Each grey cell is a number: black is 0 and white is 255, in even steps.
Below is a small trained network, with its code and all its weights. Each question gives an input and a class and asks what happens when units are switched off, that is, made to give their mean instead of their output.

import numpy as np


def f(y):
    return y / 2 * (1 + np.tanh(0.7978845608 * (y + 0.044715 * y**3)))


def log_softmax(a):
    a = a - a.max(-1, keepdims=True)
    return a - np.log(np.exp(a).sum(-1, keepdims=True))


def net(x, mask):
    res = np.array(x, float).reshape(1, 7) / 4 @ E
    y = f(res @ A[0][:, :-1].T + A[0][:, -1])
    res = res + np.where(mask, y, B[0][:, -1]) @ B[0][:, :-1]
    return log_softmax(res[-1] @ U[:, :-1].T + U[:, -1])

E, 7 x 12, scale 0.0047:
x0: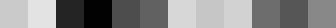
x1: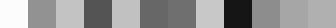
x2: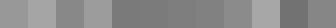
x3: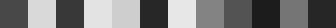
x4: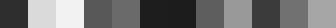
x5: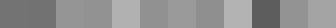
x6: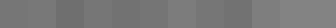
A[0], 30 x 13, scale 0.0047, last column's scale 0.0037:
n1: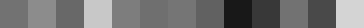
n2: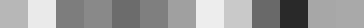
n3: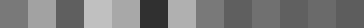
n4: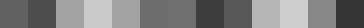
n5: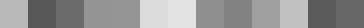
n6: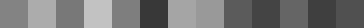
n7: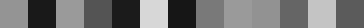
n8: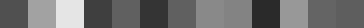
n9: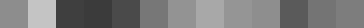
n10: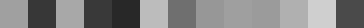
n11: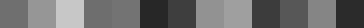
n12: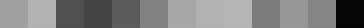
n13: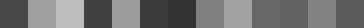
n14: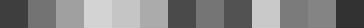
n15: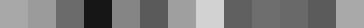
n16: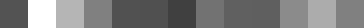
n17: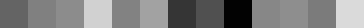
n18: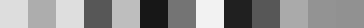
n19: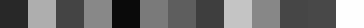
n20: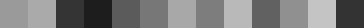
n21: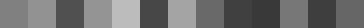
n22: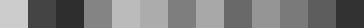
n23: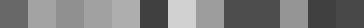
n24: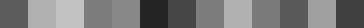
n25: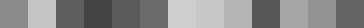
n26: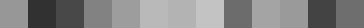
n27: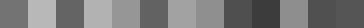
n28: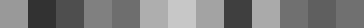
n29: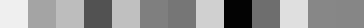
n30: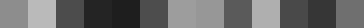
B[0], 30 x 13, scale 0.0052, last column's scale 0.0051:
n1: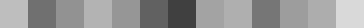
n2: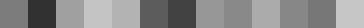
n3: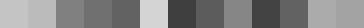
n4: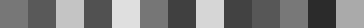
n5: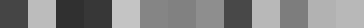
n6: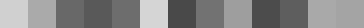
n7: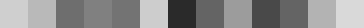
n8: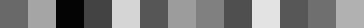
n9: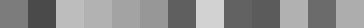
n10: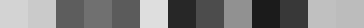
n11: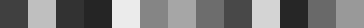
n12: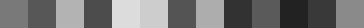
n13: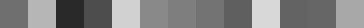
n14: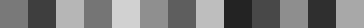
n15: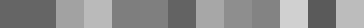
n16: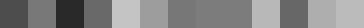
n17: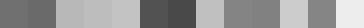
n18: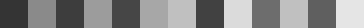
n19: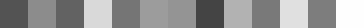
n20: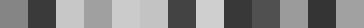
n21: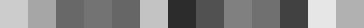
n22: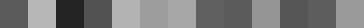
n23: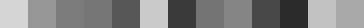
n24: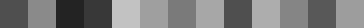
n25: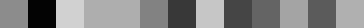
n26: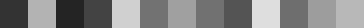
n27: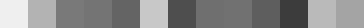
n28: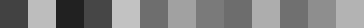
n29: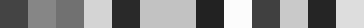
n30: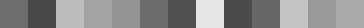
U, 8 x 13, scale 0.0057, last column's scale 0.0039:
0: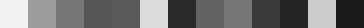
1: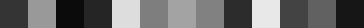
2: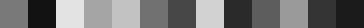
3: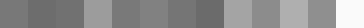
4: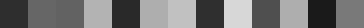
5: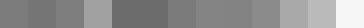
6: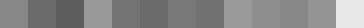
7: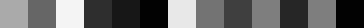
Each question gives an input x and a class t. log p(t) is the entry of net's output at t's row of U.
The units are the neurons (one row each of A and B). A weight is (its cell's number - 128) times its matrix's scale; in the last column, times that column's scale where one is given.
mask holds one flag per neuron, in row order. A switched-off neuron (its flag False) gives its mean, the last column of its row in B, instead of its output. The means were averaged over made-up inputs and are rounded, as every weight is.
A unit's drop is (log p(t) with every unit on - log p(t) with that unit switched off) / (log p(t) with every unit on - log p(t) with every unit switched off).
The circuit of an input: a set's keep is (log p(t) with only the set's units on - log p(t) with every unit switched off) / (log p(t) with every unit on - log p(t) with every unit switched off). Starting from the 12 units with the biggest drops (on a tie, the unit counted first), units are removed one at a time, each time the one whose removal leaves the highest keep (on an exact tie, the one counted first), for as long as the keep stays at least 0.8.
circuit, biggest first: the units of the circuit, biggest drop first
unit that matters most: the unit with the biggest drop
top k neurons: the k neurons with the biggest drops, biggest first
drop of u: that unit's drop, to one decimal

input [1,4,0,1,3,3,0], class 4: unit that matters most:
n18
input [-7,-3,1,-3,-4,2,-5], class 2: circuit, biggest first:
n14, n4
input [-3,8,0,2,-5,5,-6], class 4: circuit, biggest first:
n29, n18
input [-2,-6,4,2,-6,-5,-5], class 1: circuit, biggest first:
n29, n26
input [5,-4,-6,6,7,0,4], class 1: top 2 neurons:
n8, n11
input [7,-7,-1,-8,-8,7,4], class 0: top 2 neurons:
n10, n7
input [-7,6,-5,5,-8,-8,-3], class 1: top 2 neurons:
n26, n28
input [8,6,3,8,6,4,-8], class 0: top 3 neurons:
n23, n6, n27
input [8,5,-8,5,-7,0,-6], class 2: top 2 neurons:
n25, n15
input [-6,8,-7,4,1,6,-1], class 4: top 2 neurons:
n29, n18
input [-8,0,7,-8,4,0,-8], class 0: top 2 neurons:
n7, n10
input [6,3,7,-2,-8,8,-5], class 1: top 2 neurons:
n5, n26
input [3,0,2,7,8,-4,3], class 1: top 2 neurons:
n8, n11
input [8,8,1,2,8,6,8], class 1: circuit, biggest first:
n8
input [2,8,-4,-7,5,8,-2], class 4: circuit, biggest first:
n29, n18
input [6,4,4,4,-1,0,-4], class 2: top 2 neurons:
n25, n2
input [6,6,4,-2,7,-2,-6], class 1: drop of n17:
0.1
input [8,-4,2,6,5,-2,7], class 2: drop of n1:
0.0
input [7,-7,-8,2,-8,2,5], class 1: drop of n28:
0.2
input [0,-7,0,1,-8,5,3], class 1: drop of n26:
0.2
